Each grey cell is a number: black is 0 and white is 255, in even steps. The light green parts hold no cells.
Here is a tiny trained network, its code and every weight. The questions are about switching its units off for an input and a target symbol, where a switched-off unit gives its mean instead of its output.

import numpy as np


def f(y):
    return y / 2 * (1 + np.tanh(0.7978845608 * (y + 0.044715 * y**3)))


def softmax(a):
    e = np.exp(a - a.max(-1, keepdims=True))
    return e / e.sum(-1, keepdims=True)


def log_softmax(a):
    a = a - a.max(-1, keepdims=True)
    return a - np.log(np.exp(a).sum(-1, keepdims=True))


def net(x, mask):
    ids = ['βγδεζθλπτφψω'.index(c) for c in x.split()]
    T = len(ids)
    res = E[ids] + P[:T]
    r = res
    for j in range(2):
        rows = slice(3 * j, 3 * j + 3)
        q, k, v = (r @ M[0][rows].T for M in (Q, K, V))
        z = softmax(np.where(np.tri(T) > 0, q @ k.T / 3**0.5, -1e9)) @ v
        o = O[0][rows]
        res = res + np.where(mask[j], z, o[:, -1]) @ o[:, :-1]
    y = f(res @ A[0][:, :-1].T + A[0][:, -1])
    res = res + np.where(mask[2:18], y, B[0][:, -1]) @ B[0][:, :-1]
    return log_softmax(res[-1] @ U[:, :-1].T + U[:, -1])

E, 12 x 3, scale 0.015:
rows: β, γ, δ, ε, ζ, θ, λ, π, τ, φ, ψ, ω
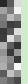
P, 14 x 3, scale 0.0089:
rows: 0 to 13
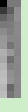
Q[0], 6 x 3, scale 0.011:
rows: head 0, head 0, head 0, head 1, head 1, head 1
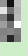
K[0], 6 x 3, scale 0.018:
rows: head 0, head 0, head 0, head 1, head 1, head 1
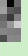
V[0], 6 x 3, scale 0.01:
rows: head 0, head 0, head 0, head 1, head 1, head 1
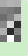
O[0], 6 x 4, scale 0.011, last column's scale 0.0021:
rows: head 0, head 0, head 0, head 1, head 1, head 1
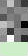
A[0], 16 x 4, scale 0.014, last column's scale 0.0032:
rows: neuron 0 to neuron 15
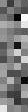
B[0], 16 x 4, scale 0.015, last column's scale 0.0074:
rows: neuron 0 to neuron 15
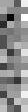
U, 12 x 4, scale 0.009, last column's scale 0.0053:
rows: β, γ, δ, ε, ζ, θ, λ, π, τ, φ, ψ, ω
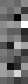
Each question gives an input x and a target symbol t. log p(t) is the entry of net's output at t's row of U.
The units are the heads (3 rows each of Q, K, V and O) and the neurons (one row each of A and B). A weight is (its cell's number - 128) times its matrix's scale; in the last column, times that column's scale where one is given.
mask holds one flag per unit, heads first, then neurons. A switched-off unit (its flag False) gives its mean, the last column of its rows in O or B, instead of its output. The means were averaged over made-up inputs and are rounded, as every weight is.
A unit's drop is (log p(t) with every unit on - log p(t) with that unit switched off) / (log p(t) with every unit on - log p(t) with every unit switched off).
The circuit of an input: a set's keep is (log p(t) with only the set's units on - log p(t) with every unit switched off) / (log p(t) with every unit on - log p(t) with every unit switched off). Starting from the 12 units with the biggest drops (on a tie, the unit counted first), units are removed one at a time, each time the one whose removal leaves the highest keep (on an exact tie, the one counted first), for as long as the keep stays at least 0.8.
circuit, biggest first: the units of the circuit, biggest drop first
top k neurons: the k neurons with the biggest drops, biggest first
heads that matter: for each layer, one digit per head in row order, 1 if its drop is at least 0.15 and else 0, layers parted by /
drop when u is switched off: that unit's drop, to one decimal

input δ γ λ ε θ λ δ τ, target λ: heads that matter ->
10
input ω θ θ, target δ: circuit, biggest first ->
(neuron 11; head 1)
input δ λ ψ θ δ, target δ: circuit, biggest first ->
(neuron 11; head 1; head 0)
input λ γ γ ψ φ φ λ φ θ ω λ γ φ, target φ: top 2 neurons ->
(neuron 0; neuron 13)
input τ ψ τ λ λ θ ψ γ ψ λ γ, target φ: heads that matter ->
10
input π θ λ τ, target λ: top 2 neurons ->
(neuron 2; neuron 6)
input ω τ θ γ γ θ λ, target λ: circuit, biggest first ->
(neuron 6; neuron 13)
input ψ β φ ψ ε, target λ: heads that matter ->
00
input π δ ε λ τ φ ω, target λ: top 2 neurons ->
(neuron 2; neuron 13)
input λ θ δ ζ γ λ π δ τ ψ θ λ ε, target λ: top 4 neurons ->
(neuron 2; neuron 13; neuron 6; neuron 11)
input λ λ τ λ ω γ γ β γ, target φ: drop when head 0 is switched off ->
0.2
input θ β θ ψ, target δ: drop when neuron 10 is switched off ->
0.1
